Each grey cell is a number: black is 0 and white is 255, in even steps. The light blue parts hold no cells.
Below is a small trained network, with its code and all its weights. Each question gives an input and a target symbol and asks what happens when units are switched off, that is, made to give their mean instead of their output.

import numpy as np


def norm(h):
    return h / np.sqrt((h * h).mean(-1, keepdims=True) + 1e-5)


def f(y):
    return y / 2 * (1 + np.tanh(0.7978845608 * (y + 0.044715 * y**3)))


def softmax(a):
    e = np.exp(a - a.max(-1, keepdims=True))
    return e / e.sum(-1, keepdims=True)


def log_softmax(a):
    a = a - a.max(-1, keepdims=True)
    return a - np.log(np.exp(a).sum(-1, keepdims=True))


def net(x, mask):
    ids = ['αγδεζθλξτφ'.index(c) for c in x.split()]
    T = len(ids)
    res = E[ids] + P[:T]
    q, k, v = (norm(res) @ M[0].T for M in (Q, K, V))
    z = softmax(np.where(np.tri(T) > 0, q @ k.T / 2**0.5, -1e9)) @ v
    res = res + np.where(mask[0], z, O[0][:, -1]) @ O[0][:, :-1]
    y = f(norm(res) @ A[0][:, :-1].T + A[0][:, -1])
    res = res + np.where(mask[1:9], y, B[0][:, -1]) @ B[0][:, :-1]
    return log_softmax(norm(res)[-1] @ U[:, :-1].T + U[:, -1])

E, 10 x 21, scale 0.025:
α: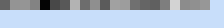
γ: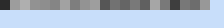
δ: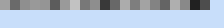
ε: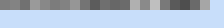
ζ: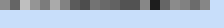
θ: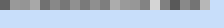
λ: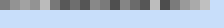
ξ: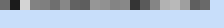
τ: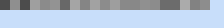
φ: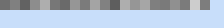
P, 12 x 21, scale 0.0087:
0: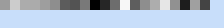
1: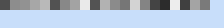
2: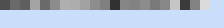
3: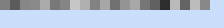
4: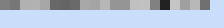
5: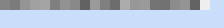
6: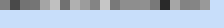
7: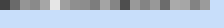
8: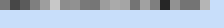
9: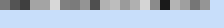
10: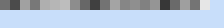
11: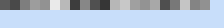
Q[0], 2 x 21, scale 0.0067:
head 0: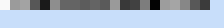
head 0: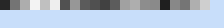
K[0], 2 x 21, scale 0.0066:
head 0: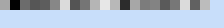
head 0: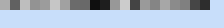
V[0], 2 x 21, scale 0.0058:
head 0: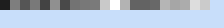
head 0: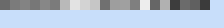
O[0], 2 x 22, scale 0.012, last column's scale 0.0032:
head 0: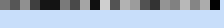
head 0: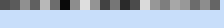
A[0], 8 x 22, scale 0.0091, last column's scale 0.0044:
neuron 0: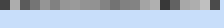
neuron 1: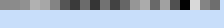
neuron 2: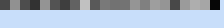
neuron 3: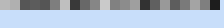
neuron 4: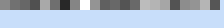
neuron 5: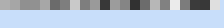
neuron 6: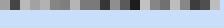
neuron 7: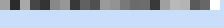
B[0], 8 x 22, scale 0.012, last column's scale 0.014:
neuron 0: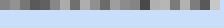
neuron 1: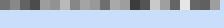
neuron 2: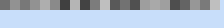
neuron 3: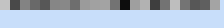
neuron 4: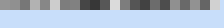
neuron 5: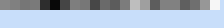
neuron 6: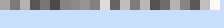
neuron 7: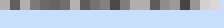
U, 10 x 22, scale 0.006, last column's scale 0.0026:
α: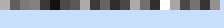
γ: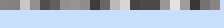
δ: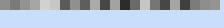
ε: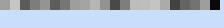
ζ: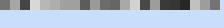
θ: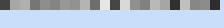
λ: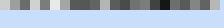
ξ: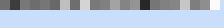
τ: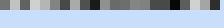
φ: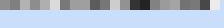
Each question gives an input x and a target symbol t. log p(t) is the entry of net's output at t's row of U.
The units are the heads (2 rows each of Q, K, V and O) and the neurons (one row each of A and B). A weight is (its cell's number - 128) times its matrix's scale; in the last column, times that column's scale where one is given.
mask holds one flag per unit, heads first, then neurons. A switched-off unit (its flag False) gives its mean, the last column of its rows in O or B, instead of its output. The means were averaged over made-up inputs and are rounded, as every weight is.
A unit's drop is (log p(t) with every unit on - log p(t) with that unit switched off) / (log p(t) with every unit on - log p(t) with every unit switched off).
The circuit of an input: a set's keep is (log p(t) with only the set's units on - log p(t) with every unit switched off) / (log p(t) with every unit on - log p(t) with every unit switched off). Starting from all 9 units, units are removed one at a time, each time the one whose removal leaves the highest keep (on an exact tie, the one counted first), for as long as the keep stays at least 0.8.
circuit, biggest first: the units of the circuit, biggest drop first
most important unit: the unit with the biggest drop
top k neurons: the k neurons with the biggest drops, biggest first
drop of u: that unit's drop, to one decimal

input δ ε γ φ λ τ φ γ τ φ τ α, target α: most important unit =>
neuron 7
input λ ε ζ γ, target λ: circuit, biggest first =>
(head 0; neuron 3)
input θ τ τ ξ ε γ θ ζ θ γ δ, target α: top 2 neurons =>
(neuron 5; neuron 1)
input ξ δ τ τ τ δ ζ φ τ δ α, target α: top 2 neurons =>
(neuron 5; neuron 4)
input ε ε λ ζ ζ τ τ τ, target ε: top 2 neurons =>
(neuron 4; neuron 5)
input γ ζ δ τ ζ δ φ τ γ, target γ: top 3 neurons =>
(neuron 6; neuron 0; neuron 4)
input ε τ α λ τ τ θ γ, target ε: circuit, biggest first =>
(head 0; neuron 4; neuron 5)
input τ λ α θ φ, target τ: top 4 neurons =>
(neuron 2; neuron 4; neuron 6; neuron 5)
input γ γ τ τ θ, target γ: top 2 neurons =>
(neuron 4; neuron 0)
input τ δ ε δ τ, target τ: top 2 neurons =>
(neuron 2; neuron 4)
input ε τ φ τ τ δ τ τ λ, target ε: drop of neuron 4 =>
0.6
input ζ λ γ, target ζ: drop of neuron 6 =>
0.2
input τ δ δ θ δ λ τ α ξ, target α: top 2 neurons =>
(neuron 7; neuron 4)
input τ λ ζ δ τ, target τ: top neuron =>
(neuron 2)
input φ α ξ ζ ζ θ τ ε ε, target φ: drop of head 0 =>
0.3
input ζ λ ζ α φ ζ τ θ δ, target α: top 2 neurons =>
(neuron 5; neuron 4)
